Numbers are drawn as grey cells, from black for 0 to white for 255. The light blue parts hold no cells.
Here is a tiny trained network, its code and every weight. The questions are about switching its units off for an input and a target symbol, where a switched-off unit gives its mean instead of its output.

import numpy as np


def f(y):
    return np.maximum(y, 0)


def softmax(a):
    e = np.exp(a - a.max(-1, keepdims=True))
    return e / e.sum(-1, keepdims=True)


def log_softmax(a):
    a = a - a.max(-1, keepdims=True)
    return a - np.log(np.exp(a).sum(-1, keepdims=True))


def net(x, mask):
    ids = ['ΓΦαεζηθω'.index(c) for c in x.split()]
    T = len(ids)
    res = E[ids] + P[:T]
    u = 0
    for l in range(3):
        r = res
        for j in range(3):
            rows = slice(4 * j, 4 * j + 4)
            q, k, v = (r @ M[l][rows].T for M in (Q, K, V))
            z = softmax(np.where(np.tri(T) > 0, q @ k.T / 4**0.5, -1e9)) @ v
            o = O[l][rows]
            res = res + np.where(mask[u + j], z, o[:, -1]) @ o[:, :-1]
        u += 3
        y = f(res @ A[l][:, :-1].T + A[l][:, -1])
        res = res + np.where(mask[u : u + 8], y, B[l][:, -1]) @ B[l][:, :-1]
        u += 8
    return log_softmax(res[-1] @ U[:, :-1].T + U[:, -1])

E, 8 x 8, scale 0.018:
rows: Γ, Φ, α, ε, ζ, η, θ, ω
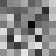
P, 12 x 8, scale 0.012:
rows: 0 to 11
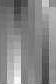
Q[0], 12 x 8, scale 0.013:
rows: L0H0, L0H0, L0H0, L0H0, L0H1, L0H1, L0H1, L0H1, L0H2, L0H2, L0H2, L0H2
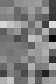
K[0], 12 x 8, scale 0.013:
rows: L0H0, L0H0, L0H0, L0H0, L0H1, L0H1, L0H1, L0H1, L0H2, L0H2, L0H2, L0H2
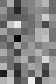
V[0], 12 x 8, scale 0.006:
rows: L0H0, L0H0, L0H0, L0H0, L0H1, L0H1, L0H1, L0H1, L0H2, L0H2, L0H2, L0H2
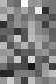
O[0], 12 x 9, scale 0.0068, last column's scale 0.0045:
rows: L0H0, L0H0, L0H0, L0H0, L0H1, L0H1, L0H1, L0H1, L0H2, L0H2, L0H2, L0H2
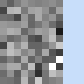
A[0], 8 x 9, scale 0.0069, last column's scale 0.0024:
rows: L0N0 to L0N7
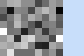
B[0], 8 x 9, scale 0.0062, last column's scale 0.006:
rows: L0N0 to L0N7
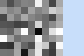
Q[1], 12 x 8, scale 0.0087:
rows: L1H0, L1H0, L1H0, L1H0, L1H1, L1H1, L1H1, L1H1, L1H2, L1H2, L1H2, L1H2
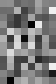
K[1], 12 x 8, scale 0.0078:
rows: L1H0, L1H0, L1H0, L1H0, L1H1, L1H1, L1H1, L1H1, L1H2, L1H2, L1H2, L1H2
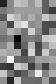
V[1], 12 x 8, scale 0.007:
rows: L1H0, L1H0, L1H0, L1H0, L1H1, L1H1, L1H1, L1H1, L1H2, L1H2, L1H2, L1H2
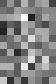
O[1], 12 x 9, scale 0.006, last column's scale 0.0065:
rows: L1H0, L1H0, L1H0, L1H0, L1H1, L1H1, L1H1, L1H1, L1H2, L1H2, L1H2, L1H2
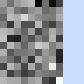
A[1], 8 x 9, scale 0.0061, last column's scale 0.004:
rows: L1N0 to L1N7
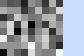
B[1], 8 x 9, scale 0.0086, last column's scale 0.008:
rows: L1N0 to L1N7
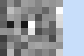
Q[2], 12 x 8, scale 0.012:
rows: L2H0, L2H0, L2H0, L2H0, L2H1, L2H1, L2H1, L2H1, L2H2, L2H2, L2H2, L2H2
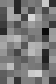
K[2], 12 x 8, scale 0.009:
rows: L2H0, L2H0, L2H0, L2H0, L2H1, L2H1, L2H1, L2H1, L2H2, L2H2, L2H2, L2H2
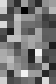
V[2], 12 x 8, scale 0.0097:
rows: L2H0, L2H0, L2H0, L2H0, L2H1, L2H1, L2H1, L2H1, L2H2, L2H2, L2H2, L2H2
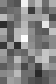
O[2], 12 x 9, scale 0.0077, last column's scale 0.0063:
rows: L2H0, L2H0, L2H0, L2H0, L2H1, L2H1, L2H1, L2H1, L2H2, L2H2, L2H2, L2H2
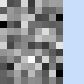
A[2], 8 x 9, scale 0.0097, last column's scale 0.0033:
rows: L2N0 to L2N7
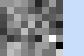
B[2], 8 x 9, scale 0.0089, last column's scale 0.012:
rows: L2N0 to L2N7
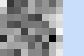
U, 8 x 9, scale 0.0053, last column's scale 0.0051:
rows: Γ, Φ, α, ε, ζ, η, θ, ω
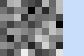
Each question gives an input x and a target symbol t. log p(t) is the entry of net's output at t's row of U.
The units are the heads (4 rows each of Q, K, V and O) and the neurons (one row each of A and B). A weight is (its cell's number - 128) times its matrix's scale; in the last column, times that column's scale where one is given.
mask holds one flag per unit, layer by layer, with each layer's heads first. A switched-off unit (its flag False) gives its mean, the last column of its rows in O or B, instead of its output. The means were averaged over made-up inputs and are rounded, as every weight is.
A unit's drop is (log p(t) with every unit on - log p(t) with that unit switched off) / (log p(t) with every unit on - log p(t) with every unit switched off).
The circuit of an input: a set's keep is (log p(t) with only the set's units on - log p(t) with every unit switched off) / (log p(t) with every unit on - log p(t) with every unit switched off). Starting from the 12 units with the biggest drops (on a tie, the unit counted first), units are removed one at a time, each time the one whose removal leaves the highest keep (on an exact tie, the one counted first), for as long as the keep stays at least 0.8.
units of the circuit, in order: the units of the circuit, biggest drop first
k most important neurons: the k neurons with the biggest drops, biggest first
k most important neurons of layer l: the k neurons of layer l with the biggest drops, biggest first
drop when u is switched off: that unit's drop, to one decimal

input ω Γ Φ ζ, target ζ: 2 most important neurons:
(L1N1; L0N4)
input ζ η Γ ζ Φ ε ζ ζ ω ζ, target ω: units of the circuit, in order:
(L2H0; L0N6; L1H0)
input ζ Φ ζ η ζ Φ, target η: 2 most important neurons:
(L0N6; L1N3)
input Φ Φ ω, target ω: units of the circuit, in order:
(L2H0; L1N4)
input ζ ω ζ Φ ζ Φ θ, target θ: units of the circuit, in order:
(L0H2; L2H2)
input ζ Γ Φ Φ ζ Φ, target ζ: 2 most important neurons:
(L1N7; L0N4)
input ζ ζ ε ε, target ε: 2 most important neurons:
(L2N3; L2N2)
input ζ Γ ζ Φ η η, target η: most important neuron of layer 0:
(L0N3)
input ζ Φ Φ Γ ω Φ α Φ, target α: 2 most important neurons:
(L0N5; L2N0)
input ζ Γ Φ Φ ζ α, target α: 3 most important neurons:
(L0N5; L1N4; L1N3)
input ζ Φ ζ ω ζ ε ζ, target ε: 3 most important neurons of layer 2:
(L2N2; L2N3; L2N0)
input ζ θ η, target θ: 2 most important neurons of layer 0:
(L0N5; L0N7)
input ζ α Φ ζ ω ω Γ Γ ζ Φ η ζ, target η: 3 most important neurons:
(L1N3; L0N6; L0N4)
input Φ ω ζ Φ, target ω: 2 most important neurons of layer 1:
(L1N7; L1N0)
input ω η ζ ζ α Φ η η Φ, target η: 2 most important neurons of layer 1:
(L1N3; L1N0)
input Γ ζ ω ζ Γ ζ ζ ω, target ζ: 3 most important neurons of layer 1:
(L1N6; L1N3; L1N7)
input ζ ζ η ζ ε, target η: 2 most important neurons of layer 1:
(L1N3; L1N5)
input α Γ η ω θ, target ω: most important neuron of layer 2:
(L2N2)
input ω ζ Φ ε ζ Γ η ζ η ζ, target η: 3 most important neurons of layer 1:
(L1N3; L1N2; L1N7)
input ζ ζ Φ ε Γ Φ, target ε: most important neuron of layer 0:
(L0N7)
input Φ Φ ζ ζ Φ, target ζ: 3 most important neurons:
(L1N7; L1N0; L0N4)
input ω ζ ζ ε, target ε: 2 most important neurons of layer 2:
(L2N3; L2N2)
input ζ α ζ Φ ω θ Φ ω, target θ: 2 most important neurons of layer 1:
(L1N5; L1N2)
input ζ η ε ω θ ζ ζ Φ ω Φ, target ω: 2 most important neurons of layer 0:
(L0N6; L0N5)
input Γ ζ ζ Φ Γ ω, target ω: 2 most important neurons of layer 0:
(L0N4; L0N5)
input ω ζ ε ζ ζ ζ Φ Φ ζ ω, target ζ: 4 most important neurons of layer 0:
(L0N6; L0N4; L0N0; L0N7)
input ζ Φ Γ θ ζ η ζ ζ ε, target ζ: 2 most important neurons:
(L0N4; L2N6)
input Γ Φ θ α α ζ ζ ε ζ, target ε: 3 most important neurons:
(L2N2; L2N3; L0N4)
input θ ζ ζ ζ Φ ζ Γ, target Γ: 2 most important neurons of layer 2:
(L2N5; L2N7)
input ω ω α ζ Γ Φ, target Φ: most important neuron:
(L1N2)
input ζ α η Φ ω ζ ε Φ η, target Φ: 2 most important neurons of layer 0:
(L0N6; L0N3)
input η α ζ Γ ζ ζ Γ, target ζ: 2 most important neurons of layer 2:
(L2N6; L2N7)
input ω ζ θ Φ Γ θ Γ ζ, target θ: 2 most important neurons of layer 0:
(L0N5; L0N4)
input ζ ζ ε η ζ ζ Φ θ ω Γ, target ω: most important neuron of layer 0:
(L0N6)
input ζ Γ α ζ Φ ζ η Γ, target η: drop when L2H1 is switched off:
0.2
